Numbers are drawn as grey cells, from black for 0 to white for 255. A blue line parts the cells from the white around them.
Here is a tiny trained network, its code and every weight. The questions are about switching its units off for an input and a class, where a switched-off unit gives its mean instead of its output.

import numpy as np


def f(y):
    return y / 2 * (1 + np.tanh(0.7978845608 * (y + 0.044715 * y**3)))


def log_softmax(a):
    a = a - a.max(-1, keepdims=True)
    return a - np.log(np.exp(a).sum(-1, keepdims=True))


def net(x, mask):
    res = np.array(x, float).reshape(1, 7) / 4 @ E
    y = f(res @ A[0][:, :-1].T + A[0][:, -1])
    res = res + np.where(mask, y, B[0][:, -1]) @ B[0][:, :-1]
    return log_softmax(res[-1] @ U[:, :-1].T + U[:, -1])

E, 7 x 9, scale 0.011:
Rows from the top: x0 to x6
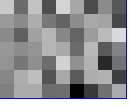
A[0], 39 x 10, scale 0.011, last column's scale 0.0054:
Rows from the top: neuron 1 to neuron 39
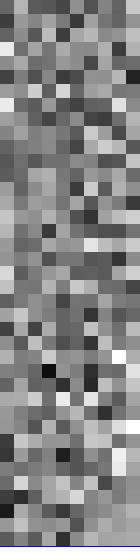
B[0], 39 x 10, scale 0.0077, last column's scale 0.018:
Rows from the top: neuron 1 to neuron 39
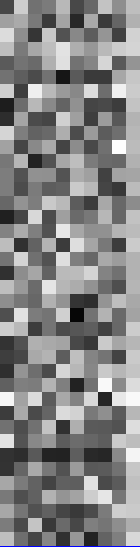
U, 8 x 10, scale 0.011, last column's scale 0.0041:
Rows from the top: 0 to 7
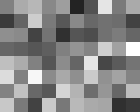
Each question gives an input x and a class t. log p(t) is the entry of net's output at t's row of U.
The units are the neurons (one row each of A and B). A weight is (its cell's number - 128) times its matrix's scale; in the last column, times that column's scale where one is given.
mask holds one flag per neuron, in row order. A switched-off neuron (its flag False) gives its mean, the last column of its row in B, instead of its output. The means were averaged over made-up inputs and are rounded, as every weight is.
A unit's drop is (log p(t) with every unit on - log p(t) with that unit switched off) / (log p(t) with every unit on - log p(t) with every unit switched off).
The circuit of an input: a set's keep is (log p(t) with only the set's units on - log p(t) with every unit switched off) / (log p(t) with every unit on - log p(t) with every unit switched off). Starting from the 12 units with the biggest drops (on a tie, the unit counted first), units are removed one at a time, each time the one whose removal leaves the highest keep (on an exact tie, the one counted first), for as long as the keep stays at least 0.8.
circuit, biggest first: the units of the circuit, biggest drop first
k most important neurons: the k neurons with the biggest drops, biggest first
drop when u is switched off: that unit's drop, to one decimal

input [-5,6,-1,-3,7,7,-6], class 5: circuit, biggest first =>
neuron 29
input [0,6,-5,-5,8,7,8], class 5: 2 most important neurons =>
neuron 7; neuron 29
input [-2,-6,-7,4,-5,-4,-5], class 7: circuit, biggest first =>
neuron 36; neuron 3
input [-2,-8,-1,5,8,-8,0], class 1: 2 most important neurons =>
neuron 8; neuron 34
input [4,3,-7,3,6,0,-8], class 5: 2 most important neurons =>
neuron 29; neuron 4
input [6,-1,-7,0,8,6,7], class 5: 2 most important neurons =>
neuron 7; neuron 29
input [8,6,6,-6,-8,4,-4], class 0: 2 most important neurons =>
neuron 25; neuron 15
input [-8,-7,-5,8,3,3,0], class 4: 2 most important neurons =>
neuron 35; neuron 2
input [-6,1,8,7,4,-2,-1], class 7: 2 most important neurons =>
neuron 18; neuron 14
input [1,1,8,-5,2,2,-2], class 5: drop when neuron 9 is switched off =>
0.0
